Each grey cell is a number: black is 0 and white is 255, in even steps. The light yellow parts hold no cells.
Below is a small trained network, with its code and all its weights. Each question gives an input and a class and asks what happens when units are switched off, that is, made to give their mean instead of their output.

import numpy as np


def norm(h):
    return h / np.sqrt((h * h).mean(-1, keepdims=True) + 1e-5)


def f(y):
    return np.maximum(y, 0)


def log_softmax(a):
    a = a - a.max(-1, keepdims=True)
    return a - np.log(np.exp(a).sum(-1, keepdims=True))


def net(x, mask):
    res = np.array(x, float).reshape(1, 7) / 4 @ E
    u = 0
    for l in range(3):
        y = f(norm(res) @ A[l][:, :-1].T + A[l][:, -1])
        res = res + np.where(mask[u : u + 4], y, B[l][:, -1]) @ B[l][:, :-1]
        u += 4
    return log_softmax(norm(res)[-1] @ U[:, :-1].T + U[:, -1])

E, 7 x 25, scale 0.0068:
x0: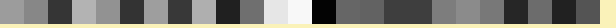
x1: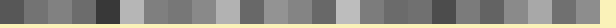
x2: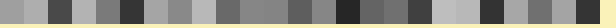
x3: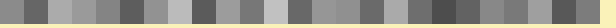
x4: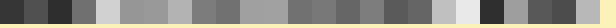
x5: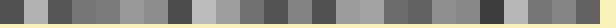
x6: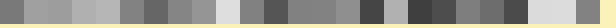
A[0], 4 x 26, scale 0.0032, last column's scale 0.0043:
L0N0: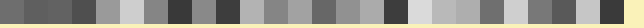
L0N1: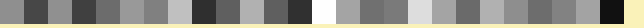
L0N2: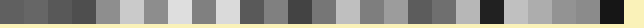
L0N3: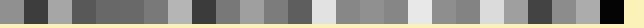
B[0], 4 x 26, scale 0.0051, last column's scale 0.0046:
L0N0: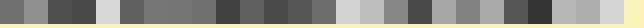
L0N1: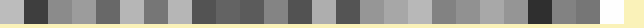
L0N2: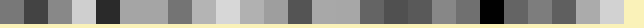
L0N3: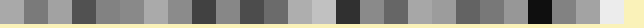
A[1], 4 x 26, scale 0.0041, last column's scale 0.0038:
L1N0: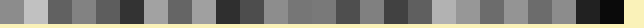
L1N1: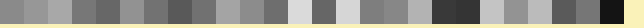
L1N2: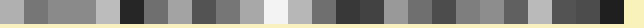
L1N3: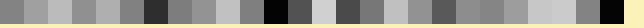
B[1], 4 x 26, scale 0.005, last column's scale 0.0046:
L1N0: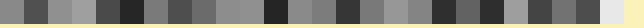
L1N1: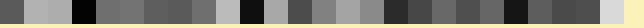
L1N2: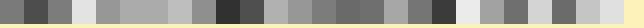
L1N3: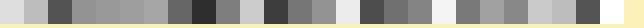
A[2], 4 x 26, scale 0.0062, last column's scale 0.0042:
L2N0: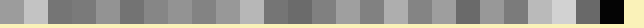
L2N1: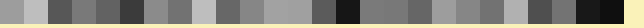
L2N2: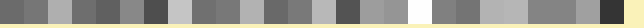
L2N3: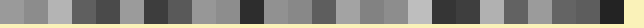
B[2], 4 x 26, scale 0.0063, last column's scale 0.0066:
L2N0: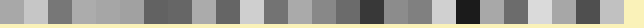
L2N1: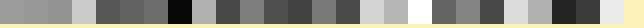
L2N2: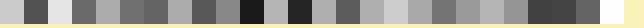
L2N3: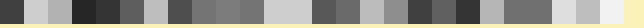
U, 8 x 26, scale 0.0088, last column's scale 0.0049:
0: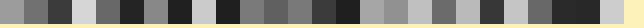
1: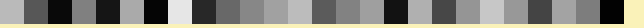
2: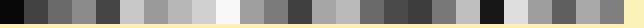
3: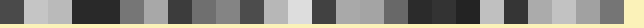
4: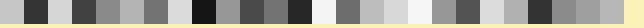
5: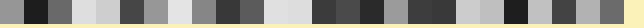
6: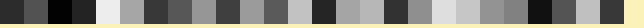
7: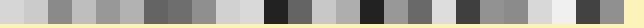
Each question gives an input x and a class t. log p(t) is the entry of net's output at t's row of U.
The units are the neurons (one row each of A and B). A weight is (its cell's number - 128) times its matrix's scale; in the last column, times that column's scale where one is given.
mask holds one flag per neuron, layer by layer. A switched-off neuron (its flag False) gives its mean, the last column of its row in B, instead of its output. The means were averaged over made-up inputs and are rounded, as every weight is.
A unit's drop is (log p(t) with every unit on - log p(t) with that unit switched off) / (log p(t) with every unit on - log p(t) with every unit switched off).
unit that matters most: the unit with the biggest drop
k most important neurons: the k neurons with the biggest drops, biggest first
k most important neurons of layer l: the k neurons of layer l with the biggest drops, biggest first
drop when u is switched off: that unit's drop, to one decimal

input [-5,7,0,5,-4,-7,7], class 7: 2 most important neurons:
[L1N3 L2N0]
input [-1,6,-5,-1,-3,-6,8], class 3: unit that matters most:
L2N3
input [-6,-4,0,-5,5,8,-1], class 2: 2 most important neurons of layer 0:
[L0N2 L0N3]
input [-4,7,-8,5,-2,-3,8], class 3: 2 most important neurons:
[L2N3 L1N1]
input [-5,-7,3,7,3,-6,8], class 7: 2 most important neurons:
[L1N3 L2N0]
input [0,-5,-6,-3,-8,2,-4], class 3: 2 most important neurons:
[L2N3 L1N1]
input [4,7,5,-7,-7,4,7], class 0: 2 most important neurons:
[L2N1 L1N0]
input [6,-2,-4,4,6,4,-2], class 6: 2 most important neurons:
[L0N0 L2N2]
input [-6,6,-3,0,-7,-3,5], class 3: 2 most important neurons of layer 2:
[L2N3 L2N1]
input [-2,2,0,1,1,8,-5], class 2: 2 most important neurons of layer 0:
[L0N2 L0N3]
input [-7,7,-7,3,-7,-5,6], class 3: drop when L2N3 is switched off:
0.9
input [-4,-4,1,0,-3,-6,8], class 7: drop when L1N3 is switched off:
0.1
